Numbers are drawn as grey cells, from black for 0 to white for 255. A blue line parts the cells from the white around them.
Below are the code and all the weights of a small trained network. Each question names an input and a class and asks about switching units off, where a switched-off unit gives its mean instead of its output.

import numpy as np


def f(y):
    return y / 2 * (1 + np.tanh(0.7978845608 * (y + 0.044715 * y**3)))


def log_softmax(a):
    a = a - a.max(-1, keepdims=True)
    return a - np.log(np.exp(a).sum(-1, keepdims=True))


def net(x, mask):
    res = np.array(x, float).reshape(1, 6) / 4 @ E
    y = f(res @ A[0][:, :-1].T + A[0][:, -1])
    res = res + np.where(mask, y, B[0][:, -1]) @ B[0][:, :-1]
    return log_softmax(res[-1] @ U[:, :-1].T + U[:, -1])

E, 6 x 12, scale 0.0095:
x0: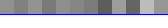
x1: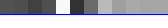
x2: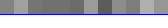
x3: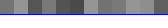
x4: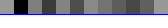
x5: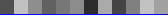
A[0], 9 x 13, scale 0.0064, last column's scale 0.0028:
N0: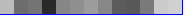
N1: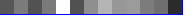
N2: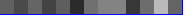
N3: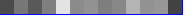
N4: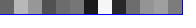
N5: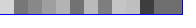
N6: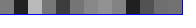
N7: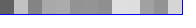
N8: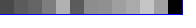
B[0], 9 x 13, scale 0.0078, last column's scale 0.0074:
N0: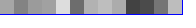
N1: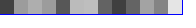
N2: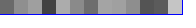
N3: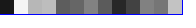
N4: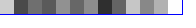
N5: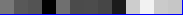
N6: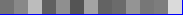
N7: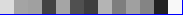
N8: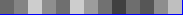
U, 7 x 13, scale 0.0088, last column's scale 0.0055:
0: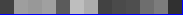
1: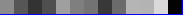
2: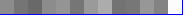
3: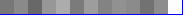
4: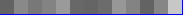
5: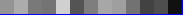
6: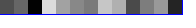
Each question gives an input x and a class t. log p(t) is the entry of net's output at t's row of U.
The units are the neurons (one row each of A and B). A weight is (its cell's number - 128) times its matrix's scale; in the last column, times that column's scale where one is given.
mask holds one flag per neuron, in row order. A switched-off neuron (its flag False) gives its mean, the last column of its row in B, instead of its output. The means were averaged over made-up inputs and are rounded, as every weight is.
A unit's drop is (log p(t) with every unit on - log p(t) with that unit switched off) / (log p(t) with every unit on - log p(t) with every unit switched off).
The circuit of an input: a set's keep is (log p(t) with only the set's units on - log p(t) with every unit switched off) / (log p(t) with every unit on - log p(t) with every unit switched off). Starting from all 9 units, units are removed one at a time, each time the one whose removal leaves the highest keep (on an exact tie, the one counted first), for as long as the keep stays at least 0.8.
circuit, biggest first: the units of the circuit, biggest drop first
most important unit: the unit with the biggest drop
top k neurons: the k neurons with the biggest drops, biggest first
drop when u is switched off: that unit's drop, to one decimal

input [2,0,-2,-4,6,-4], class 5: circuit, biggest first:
N0, N2
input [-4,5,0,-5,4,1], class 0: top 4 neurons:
N1, N7, N3, N8
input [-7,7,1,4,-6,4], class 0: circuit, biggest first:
N1, N3
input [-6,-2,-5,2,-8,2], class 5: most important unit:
N7
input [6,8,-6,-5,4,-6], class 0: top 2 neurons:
N1, N3
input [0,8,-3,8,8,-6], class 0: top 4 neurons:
N1, N8, N3, N7
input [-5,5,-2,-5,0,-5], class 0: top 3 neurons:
N1, N3, N4
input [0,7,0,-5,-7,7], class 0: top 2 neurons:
N3, N1
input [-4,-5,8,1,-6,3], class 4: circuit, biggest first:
N1, N7
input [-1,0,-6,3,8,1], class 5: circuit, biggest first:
N2, N0
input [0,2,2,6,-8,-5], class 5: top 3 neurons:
N7, N4, N1
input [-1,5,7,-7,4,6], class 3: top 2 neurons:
N0, N5
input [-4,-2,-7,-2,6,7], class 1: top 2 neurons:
N4, N7
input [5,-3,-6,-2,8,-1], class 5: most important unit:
N0
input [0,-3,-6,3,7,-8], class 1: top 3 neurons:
N5, N7, N3
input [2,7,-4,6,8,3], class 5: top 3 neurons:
N2, N0, N5
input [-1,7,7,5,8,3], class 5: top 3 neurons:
N2, N0, N5
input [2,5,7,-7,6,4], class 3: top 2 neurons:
N0, N7
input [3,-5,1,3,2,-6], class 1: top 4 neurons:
N5, N3, N1, N8
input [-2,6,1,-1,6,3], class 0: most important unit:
N1
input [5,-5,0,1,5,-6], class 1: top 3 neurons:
N5, N3, N1
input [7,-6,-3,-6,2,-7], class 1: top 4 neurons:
N5, N3, N1, N8
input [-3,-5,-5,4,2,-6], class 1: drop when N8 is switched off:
0.1
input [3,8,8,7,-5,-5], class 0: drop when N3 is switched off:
0.3
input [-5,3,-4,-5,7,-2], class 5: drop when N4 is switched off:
0.2
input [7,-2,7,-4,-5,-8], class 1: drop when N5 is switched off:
0.9
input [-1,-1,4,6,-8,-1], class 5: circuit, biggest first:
N7
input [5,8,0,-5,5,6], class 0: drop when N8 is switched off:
0.2
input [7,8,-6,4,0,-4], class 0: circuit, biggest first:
N1, N3
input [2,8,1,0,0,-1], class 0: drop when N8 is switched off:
0.1
